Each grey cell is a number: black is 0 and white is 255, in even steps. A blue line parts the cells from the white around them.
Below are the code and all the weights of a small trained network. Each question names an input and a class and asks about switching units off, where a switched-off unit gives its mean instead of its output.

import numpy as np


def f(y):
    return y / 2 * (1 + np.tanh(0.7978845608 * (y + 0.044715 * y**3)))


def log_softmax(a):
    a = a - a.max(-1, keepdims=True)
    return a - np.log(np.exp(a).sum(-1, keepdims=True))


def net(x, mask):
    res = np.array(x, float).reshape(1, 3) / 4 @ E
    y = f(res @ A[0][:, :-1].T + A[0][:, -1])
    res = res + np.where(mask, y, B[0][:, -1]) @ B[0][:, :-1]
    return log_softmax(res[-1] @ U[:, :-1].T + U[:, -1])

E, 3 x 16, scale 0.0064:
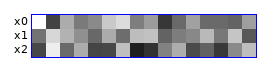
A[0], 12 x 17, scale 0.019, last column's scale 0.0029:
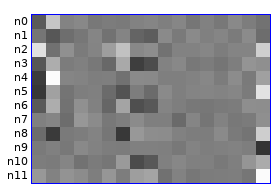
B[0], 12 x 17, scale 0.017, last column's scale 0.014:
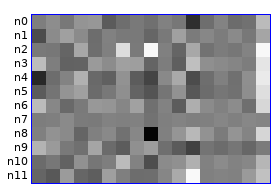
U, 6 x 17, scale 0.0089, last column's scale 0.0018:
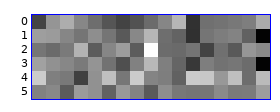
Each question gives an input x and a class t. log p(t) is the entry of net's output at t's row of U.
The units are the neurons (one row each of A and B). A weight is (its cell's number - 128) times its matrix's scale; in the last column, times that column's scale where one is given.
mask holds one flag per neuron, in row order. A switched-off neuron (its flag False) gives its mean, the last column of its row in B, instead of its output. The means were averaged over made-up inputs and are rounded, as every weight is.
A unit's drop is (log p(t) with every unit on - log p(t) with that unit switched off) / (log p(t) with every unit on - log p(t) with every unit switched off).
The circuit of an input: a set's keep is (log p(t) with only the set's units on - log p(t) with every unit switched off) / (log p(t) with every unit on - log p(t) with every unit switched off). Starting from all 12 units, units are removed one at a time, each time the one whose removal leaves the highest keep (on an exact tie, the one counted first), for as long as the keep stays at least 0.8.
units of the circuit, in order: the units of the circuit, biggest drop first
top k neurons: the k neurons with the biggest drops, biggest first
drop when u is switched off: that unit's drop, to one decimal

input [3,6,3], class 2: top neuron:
n8
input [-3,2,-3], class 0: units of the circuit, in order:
n3, n2
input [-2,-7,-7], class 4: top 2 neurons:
n4, n5
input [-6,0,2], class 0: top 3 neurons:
n4, n5, n2
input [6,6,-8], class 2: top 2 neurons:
n2, n3
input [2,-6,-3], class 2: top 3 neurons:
n3, n6, n2
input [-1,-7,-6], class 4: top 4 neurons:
n4, n5, n8, n0
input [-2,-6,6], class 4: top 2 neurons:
n3, n6
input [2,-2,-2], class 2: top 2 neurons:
n3, n6
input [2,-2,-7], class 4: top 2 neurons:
n8, n4
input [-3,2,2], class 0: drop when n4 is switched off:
0.2
